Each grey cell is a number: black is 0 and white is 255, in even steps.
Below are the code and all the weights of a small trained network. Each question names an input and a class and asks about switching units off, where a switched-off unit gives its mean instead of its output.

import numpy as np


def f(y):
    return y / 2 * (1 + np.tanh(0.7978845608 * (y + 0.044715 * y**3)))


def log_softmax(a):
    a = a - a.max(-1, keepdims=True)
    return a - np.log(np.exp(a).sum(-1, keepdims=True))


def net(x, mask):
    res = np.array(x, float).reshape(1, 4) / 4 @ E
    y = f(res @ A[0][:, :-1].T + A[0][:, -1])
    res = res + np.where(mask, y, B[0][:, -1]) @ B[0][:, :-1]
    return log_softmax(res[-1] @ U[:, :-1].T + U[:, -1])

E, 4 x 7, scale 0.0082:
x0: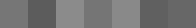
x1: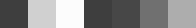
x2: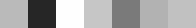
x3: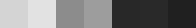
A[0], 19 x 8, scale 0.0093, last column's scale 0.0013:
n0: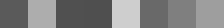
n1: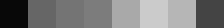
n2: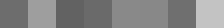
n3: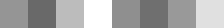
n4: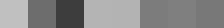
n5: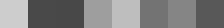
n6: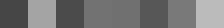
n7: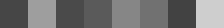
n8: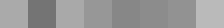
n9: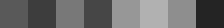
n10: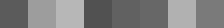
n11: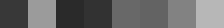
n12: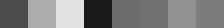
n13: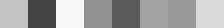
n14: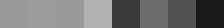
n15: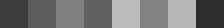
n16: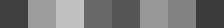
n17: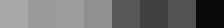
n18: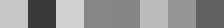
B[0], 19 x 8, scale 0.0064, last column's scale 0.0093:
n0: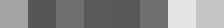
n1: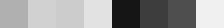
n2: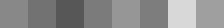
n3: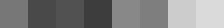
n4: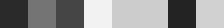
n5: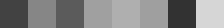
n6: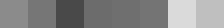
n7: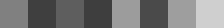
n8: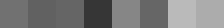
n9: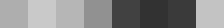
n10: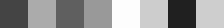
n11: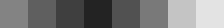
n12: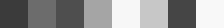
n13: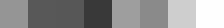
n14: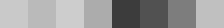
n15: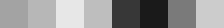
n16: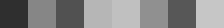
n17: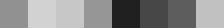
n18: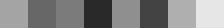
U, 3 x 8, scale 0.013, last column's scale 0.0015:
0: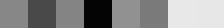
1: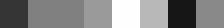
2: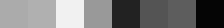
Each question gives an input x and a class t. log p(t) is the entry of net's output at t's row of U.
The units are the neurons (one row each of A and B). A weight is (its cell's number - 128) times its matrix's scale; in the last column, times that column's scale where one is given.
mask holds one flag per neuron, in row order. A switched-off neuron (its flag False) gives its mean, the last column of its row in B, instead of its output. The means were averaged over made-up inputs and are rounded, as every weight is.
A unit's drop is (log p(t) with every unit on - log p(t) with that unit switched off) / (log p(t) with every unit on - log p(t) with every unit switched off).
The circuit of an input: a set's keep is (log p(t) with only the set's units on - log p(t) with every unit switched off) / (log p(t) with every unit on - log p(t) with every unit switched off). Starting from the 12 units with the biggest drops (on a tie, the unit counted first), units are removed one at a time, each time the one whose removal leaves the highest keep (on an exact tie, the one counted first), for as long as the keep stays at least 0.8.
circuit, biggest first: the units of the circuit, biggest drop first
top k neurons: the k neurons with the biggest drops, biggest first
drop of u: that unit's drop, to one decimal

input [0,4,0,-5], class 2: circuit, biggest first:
[n1]
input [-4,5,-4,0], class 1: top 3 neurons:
[n12, n10, n13]
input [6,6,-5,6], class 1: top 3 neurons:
[n12, n10, n1]
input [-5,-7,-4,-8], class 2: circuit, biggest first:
[n1, n15]
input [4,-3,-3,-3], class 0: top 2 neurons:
[n12, n10]
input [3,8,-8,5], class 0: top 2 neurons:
[n11, n6]
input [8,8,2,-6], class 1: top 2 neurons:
[n12, n10]
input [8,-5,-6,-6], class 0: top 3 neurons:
[n11, n0, n7]
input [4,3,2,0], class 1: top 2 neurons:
[n11, n0]
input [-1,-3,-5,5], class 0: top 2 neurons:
[n1, n7]
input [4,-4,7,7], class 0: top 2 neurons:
[n3, n13]
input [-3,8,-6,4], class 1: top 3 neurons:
[n12, n10, n16]
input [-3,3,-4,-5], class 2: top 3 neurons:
[n1, n15, n13]
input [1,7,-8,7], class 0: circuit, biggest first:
[n11]
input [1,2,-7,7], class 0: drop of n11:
0.6
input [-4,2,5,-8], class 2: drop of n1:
0.6
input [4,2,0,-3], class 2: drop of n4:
0.2
